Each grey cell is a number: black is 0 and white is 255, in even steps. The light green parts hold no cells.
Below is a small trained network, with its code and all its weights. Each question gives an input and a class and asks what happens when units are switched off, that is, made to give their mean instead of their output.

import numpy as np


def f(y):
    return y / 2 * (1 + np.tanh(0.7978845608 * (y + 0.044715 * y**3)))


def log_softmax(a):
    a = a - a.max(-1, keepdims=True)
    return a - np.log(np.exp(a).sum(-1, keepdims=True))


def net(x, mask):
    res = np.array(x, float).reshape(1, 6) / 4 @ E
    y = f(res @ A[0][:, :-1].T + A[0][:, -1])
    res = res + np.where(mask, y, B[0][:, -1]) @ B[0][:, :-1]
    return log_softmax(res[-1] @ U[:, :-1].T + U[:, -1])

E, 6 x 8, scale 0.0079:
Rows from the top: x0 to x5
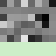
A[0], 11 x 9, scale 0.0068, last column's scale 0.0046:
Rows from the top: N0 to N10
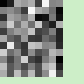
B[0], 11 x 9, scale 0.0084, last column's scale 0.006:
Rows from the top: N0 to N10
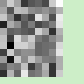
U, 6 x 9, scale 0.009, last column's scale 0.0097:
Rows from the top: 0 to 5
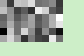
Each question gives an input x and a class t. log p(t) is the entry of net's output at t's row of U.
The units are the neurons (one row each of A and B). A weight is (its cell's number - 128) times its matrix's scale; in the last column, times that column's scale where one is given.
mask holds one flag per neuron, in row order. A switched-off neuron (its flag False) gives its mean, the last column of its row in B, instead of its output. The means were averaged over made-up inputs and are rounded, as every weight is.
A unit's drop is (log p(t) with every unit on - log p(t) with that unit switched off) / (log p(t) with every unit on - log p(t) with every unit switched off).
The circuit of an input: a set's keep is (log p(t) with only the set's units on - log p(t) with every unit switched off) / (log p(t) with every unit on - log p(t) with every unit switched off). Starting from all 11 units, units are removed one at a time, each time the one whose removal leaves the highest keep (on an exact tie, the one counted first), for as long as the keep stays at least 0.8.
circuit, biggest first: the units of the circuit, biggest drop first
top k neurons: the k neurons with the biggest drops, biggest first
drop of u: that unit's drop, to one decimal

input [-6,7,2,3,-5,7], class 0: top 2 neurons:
N8, N5
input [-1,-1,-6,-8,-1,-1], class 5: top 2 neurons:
N0, N2
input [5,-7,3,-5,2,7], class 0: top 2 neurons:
N8, N5
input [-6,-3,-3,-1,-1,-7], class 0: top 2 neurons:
N6, N1
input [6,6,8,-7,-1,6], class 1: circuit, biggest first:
N2, N4
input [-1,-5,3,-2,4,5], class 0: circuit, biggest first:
N8
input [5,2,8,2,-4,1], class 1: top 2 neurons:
N2, N4
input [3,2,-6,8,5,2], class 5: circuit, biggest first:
N2, N3
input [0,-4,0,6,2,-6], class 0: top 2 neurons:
N6, N0
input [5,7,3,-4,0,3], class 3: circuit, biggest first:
N10, N0
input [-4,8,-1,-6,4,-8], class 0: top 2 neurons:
N6, N1
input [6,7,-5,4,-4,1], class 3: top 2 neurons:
N3, N2
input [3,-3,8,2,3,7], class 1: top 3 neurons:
N2, N4, N6
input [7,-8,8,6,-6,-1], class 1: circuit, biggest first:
N2
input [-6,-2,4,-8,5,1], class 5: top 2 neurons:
N0, N6
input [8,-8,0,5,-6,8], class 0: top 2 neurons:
N5, N8
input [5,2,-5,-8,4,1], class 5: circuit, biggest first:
N0, N10
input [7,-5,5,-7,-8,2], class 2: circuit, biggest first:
N0, N10
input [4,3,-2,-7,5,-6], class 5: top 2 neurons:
N0, N10
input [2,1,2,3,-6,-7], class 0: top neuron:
N6
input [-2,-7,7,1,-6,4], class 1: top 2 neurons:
N2, N4
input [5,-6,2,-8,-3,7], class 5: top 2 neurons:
N0, N6
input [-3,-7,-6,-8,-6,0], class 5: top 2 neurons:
N0, N2
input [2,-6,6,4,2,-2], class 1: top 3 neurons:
N2, N4, N0
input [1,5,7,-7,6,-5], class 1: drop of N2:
0.5
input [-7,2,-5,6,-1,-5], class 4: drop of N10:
0.3
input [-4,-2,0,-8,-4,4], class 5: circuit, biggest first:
N0
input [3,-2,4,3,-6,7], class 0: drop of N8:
0.3
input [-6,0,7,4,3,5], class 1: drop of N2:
0.7
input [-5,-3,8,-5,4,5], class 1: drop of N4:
0.3
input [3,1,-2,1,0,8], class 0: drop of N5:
0.1
